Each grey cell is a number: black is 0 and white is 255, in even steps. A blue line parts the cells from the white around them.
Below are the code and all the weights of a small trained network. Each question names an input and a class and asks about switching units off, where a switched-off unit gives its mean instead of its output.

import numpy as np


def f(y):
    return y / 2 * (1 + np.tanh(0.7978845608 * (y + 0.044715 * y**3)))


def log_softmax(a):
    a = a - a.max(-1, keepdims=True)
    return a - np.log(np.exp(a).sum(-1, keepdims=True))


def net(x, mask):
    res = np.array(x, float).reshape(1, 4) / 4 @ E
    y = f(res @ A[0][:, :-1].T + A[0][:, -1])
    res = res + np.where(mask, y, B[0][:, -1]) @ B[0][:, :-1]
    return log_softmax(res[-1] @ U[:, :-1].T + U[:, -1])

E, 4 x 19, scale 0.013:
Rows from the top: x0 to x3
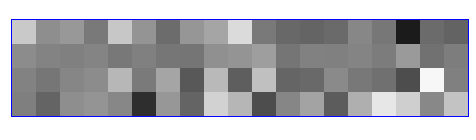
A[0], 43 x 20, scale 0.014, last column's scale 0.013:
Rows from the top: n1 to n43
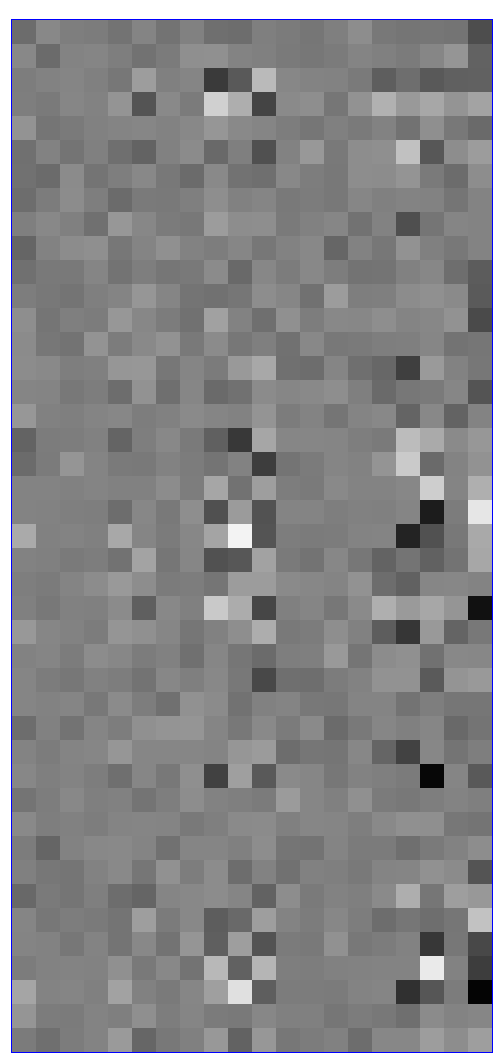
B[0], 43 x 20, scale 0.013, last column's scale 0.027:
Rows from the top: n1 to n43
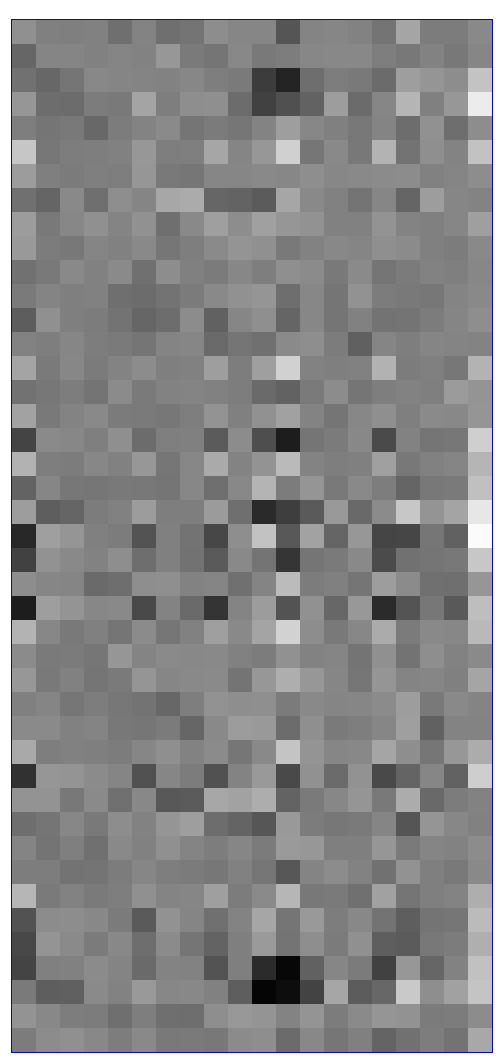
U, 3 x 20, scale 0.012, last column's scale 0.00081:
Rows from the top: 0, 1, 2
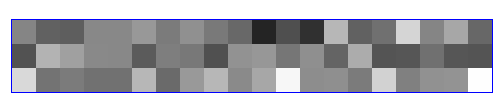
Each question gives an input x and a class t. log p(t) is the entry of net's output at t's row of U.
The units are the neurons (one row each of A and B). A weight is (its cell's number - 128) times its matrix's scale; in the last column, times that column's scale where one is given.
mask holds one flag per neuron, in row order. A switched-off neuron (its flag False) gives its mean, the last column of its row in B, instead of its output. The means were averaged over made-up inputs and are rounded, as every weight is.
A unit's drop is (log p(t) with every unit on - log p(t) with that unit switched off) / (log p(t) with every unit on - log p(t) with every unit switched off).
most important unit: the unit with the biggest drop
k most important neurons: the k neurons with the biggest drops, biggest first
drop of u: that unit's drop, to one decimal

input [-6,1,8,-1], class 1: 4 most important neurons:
(n21 n4 n41 n20)
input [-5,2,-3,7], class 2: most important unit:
n6
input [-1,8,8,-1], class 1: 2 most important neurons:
(n40 n21)
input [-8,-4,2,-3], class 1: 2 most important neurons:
(n21 n4)
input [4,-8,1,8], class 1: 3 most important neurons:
(n25 n22 n21)
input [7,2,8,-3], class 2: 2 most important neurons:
(n26 n15)
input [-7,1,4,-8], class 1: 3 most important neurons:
(n21 n4 n41)
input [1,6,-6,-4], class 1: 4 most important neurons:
(n32 n4 n41 n39)
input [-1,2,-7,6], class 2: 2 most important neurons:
(n6 n19)
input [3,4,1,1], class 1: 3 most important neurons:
(n21 n6 n22)
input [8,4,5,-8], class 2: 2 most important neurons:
(n26 n15)
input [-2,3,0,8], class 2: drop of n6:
0.2
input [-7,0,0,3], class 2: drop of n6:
0.1
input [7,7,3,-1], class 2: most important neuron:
(n26)
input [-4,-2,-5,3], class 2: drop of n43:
0.0
